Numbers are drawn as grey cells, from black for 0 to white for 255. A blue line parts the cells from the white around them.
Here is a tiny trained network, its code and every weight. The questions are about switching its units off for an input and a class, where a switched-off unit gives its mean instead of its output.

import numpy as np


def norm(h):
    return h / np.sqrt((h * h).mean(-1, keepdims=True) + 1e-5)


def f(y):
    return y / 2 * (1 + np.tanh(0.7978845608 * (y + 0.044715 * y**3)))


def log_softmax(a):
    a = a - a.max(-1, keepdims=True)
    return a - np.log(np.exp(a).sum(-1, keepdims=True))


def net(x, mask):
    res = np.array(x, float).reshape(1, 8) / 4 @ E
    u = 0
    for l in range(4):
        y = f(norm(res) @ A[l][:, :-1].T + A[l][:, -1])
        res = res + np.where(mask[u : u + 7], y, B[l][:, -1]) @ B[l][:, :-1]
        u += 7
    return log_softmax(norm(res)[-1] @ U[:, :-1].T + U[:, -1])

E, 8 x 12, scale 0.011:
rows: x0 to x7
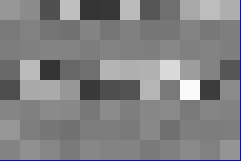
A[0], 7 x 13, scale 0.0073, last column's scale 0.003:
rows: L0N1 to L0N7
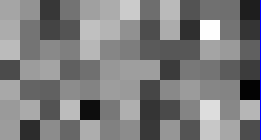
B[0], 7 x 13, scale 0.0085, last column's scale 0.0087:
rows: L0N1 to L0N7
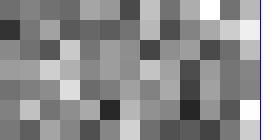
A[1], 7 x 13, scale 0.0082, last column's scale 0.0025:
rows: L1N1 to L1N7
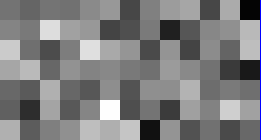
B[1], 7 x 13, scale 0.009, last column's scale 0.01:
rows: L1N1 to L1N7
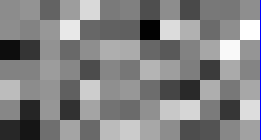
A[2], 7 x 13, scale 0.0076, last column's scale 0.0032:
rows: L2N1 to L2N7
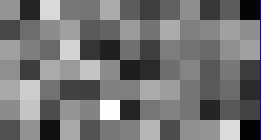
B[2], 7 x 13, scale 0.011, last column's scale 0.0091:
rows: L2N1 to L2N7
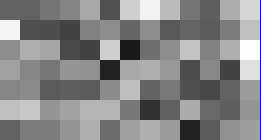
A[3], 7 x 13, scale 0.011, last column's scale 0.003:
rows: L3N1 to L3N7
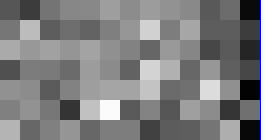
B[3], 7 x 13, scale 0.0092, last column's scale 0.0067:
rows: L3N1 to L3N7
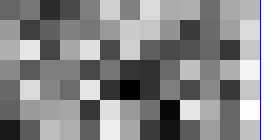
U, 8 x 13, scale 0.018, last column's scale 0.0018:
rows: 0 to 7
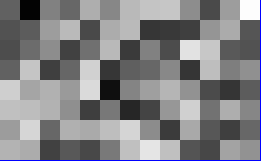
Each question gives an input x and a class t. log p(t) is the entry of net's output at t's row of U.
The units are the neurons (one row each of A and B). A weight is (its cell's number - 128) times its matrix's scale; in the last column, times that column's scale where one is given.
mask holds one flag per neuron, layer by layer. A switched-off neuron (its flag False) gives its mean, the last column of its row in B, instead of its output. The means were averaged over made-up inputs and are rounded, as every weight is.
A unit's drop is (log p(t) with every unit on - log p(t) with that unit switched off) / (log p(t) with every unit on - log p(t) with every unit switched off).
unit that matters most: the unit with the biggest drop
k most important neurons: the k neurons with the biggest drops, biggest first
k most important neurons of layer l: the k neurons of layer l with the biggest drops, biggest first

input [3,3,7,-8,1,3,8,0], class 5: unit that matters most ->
L2N3
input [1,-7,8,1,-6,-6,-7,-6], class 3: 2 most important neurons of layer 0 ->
[L0N1; L0N2]
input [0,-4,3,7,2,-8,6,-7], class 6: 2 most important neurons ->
[L0N2; L0N6]
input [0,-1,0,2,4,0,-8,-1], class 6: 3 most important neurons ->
[L0N6; L0N2; L0N1]
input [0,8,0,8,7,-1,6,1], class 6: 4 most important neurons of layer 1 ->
[L1N5; L1N1; L1N3; L1N7]
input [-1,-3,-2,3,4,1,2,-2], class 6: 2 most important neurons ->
[L0N6; L0N2]
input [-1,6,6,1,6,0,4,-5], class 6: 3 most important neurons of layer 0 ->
[L0N2; L0N6; L0N7]
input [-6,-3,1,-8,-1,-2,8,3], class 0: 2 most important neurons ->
[L0N2; L1N7]
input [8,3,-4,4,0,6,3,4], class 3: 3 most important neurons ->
[L0N6; L3N5; L1N2]
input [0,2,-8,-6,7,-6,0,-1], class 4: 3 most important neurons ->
[L0N6; L2N4; L1N5]
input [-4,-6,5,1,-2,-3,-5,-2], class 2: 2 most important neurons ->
[L0N1; L1N2]
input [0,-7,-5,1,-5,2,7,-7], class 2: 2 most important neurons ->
[L0N1; L0N6]
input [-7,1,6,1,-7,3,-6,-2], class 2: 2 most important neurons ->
[L0N1; L0N2]
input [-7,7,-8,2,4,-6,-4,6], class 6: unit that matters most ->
L1N2
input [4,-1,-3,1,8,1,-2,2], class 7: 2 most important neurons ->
[L1N2; L3N2]
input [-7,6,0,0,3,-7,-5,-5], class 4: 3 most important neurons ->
[L2N4; L2N3; L0N6]
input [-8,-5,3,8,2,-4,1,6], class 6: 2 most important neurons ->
[L2N6; L0N2]
